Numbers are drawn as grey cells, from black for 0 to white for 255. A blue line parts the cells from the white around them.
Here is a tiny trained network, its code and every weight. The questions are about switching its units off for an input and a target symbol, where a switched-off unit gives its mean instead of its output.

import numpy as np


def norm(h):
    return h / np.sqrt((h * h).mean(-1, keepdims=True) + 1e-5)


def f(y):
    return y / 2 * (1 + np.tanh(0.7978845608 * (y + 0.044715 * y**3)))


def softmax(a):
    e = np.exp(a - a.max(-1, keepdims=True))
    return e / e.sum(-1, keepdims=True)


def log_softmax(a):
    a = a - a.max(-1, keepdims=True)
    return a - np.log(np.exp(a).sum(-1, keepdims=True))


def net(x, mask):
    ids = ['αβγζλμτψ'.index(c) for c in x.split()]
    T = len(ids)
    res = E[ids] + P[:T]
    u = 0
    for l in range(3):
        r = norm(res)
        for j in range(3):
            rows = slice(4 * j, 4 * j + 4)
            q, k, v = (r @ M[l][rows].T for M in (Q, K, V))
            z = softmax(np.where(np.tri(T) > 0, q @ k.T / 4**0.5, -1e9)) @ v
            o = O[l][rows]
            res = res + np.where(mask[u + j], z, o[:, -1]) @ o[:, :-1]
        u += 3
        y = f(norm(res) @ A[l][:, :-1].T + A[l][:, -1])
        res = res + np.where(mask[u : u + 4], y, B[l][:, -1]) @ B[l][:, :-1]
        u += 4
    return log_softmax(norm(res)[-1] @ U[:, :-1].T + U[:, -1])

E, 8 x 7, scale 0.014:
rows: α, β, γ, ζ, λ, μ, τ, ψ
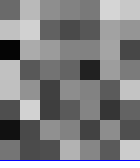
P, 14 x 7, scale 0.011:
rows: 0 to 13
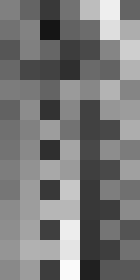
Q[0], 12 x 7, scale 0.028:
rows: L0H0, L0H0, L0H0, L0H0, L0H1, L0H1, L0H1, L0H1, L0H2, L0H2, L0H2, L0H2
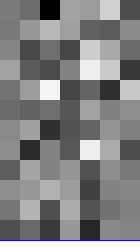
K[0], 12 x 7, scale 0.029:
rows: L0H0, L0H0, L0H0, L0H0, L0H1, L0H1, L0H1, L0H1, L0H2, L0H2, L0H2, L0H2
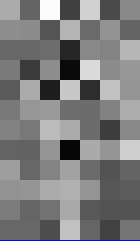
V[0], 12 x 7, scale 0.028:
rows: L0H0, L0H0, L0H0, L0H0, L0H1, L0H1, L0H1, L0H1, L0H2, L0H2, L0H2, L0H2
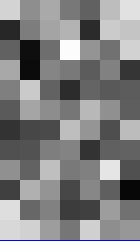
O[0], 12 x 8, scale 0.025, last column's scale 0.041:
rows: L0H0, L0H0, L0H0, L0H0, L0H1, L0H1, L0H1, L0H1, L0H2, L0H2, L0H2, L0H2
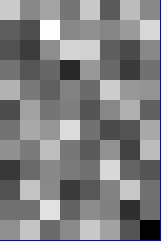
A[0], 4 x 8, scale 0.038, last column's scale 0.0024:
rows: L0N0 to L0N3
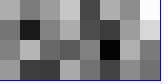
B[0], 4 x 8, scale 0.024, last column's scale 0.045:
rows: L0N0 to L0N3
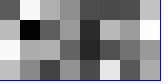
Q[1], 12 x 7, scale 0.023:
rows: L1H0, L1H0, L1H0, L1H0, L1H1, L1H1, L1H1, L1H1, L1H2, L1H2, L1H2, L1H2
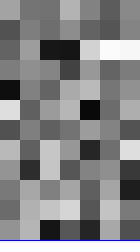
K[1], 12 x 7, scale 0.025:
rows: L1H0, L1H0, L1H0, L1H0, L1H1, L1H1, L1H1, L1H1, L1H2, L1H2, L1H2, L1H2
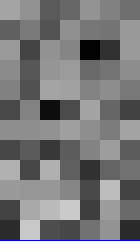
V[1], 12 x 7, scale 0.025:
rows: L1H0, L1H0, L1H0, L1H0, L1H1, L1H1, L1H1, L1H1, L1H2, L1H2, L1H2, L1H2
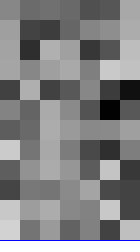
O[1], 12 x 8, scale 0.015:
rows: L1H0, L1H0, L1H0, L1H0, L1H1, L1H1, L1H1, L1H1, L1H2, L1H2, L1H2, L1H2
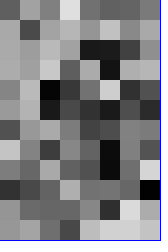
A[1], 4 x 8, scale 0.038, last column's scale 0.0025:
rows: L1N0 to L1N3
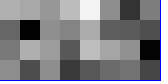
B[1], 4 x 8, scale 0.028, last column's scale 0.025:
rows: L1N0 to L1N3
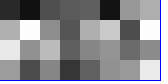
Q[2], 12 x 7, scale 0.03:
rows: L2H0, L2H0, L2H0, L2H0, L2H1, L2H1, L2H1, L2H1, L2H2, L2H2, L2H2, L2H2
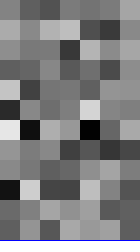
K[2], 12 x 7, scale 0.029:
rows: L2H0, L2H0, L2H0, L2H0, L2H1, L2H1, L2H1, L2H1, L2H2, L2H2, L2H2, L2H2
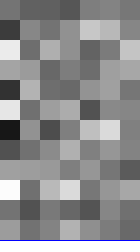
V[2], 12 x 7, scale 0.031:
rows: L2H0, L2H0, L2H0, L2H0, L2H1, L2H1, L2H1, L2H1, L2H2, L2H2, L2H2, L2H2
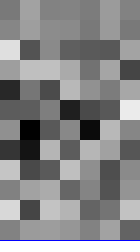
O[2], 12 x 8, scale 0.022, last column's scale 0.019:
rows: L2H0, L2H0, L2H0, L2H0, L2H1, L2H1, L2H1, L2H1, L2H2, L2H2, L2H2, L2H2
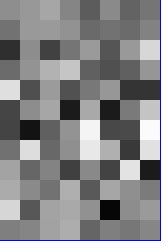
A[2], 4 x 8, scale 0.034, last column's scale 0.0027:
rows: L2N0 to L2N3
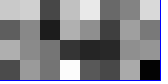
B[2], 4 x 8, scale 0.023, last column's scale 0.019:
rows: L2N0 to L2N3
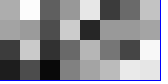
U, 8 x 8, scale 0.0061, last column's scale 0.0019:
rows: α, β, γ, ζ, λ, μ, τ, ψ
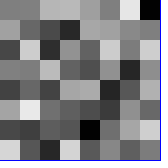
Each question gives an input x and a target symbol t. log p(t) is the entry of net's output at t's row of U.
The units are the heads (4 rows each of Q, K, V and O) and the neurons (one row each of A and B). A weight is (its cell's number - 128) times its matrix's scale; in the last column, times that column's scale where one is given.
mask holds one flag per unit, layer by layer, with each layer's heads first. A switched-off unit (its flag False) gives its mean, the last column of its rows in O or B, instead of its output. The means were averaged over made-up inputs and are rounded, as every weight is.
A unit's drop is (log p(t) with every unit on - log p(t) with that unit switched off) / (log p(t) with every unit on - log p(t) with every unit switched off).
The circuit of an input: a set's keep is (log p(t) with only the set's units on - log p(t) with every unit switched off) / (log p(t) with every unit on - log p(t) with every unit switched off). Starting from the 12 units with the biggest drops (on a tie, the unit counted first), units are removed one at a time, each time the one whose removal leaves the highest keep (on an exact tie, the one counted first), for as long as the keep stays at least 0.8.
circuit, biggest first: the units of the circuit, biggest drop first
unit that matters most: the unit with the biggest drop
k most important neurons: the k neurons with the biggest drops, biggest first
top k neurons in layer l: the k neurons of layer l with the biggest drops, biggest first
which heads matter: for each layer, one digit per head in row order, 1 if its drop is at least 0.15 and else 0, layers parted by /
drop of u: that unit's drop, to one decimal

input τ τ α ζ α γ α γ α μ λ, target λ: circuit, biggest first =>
(L2H1)
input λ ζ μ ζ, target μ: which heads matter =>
001 / 000 / 000
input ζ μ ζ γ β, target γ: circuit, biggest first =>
(L0H2 L2H1)
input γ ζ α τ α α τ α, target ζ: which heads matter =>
111 / 000 / 000
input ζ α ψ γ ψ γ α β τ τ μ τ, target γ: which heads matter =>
101 / 000 / 000
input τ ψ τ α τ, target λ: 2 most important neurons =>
(L0N0 L1N3)
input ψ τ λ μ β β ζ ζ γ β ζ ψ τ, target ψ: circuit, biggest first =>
(L0H2 L0H0 L2H1 L1N1)
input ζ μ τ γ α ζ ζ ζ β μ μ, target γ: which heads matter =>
101 / 000 / 000
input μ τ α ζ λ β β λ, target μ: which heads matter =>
100 / 100 / 000
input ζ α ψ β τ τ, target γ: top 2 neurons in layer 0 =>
(L0N1 L0N2)
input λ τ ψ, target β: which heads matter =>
101 / 000 / 101
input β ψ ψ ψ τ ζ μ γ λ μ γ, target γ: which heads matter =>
101 / 000 / 000
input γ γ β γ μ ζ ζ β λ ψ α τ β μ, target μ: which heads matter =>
100 / 000 / 000
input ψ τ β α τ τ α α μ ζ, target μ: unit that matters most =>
L0H2
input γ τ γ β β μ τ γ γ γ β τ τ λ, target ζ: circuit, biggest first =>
(L0H0 L1N1)
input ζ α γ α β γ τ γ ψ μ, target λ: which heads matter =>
110 / 000 / 000
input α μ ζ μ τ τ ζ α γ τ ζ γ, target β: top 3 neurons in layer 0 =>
(L0N1 L0N0 L0N2)
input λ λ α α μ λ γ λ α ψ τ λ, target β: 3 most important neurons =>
(L1N0 L0N1 L1N1)
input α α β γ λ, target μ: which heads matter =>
111 / 000 / 010
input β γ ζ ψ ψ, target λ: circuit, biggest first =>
(L0H0)
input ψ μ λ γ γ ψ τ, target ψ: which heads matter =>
101 / 000 / 010
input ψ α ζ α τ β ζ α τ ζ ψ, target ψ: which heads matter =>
111 / 000 / 010
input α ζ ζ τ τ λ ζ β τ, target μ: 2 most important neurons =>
(L0N1 L2N2)
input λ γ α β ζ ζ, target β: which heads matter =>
001 / 000 / 000
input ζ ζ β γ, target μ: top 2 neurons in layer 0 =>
(L0N1 L0N0)
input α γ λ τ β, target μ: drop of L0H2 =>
0.5
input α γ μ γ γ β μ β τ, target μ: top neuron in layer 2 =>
(L2N2)
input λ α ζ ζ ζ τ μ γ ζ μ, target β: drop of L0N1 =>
0.2
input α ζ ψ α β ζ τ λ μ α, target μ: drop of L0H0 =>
0.4
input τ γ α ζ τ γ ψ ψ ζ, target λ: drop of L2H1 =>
0.2
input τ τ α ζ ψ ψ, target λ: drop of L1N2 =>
0.0
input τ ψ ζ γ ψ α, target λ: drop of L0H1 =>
0.1
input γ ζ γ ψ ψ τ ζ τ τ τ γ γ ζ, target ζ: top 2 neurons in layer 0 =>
(L0N1 L0N2)
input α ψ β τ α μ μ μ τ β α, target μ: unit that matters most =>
L0H0
